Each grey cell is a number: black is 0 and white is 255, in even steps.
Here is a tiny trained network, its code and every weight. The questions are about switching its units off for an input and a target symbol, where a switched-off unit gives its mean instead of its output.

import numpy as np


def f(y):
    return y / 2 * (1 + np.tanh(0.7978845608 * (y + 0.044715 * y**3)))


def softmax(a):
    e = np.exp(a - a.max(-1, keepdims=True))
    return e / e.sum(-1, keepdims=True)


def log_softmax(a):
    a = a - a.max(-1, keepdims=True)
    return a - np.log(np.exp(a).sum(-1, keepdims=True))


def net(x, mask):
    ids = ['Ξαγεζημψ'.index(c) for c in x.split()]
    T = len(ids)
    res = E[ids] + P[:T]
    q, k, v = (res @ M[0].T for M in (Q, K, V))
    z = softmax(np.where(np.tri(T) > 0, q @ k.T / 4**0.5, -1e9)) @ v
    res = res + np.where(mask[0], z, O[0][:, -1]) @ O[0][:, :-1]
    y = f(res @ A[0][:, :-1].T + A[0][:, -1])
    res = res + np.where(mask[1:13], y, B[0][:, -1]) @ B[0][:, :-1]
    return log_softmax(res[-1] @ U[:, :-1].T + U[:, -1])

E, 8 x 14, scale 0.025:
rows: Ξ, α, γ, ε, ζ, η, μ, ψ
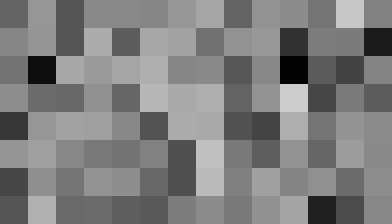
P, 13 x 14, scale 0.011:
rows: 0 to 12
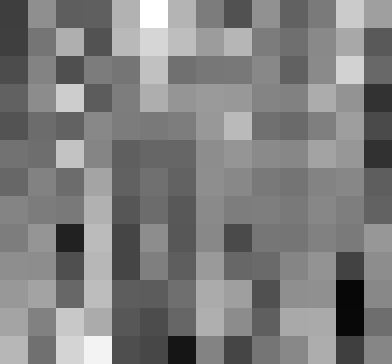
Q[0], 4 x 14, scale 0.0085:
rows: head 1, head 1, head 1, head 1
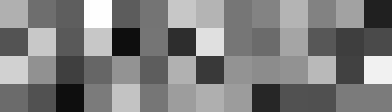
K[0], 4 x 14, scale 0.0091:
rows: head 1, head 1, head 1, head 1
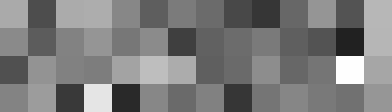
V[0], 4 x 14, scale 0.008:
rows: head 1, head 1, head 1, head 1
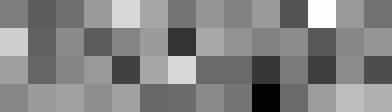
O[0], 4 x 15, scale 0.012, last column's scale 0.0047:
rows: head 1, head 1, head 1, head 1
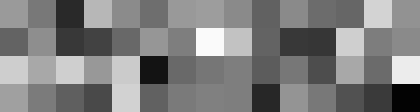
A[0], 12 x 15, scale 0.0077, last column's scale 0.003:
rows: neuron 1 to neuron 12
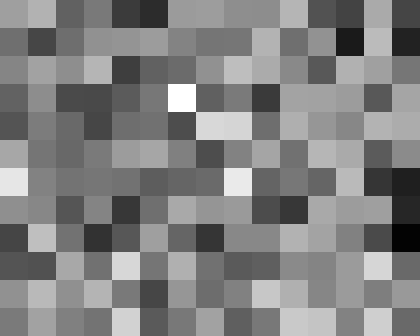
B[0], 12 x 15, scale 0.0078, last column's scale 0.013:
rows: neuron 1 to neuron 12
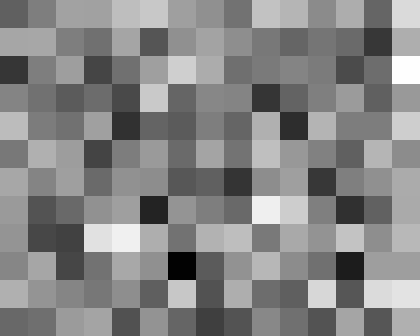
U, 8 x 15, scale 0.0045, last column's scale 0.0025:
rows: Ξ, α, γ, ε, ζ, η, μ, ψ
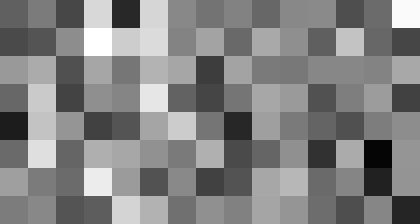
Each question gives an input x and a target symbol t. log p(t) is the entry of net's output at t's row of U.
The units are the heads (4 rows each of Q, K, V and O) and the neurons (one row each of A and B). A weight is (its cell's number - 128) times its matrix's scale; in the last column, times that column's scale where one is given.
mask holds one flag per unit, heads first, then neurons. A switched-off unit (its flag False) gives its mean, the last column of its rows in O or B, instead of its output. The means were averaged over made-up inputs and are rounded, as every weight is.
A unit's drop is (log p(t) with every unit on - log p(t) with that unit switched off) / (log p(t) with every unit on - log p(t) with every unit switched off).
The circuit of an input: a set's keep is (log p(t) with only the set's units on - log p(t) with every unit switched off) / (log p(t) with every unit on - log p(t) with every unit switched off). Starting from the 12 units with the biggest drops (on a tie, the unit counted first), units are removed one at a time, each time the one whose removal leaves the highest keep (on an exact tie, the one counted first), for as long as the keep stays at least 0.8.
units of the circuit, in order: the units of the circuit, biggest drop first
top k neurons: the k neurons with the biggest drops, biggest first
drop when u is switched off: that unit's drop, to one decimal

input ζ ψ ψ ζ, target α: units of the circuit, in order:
[head 1; neuron 9]
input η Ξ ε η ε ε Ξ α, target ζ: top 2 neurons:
[neuron 3; neuron 9]
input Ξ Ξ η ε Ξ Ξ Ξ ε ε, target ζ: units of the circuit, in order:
[head 1; neuron 3; neuron 9]
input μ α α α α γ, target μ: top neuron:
[neuron 2]
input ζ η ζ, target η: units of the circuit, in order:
[head 1; neuron 11]
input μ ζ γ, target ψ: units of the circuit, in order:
[head 1; neuron 2; neuron 10]
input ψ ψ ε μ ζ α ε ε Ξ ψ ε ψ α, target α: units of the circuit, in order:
[neuron 9; head 1]
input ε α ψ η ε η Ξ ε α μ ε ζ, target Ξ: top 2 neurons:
[neuron 4; neuron 3]
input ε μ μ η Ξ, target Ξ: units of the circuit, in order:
[head 1; neuron 4]
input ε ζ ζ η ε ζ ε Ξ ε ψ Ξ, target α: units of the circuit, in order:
[neuron 9; head 1]
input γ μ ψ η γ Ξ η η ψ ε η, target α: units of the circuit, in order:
[neuron 1; head 1]
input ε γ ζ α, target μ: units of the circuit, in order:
[head 1; neuron 8]
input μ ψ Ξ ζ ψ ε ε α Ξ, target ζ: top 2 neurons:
[neuron 3; neuron 9]
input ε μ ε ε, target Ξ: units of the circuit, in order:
[head 1]
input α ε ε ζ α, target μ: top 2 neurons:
[neuron 3; neuron 7]
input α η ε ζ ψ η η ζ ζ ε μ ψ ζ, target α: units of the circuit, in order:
[neuron 9; head 1]
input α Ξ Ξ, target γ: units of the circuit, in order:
[neuron 11; head 1]
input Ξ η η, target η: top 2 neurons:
[neuron 11; neuron 7]
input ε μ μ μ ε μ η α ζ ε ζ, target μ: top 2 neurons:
[neuron 3; neuron 12]
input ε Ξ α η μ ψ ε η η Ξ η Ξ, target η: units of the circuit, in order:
[head 1]
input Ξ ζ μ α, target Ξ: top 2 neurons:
[neuron 4; neuron 1]
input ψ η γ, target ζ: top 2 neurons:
[neuron 9; neuron 6]
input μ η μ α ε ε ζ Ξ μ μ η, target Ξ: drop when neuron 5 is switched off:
0.2
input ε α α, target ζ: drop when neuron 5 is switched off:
0.1
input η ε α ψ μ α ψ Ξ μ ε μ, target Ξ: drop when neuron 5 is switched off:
0.3
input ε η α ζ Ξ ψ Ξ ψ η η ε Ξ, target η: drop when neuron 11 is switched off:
0.2
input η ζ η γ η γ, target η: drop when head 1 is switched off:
0.4
